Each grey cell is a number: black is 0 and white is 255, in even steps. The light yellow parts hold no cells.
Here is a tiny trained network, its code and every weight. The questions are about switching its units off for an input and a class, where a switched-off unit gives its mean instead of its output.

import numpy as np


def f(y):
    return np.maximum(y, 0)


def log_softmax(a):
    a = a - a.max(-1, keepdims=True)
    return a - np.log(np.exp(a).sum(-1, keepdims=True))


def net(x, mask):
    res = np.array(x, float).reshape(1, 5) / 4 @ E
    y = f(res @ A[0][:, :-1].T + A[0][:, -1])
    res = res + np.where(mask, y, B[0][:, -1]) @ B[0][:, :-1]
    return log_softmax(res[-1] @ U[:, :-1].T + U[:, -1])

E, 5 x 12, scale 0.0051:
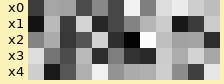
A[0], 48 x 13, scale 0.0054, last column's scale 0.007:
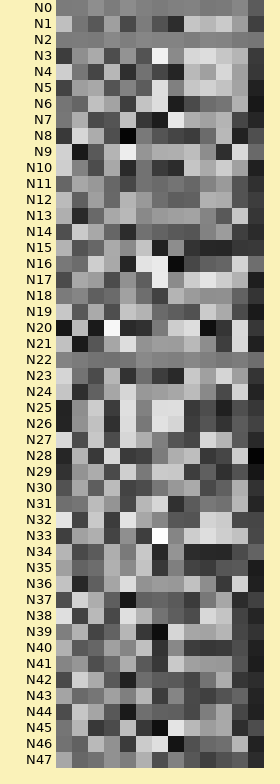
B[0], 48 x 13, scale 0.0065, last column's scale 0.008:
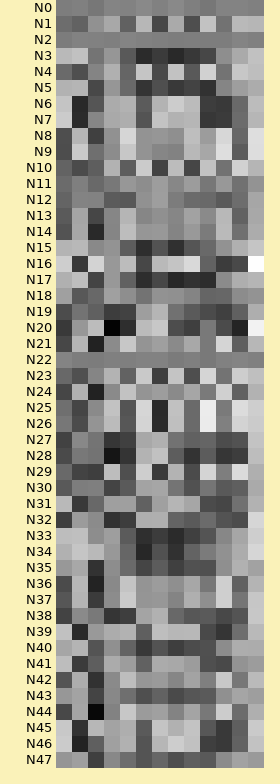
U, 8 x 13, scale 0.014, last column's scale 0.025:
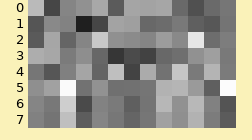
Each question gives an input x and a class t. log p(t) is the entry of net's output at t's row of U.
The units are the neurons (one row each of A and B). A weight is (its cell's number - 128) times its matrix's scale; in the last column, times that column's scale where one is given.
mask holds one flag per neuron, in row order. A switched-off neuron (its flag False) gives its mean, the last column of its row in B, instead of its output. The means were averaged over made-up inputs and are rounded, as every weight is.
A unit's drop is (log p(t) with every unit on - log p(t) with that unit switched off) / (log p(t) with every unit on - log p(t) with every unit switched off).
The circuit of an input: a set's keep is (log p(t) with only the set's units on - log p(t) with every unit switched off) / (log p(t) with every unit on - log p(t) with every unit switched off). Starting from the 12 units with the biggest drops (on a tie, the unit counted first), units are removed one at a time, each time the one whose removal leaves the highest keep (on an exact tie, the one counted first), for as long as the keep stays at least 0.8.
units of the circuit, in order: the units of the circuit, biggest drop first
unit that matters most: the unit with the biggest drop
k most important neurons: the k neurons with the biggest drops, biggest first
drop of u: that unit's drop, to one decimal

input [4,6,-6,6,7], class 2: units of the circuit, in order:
(N9)
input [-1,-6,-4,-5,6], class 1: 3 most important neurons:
(N32; N27; N38)
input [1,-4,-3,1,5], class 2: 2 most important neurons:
(N20; N9)
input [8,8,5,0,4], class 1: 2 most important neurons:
(N20; N28)
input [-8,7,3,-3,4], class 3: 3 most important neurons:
(N34; N15; N40)
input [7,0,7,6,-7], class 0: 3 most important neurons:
(N45; N39; N7)
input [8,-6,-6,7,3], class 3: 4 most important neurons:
(N33; N3; N17; N5)
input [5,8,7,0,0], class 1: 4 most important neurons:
(N20; N28; N16; N30)
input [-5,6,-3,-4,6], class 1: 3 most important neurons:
(N20; N28; N8)
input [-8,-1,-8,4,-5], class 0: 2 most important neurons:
(N16; N46)
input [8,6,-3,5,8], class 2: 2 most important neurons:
(N9; N21)
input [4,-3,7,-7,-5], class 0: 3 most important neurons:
(N45; N7; N39)
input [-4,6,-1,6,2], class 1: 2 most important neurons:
(N20; N28)
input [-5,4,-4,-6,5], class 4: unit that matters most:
N25
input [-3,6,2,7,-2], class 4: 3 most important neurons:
(N23; N4; N10)
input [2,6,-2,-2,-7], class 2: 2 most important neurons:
(N8; N37)
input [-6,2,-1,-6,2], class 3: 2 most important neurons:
(N34; N15)
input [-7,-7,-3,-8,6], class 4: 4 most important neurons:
(N25; N26; N29; N20)
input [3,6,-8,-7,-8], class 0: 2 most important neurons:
(N16; N46)
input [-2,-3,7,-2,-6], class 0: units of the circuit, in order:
(N45)
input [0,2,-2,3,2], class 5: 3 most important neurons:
(N25; N26; N29)
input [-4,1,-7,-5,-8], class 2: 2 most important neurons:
(N8; N37)
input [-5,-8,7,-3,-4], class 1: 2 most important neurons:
(N32; N38)
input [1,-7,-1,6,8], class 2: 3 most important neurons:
(N9; N21; N36)
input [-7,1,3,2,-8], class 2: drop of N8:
0.2
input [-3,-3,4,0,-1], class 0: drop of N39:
0.1
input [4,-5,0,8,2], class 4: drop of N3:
0.0
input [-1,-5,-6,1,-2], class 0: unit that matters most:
N16
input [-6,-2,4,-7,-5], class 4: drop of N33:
0.1
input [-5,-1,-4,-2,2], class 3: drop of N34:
0.2
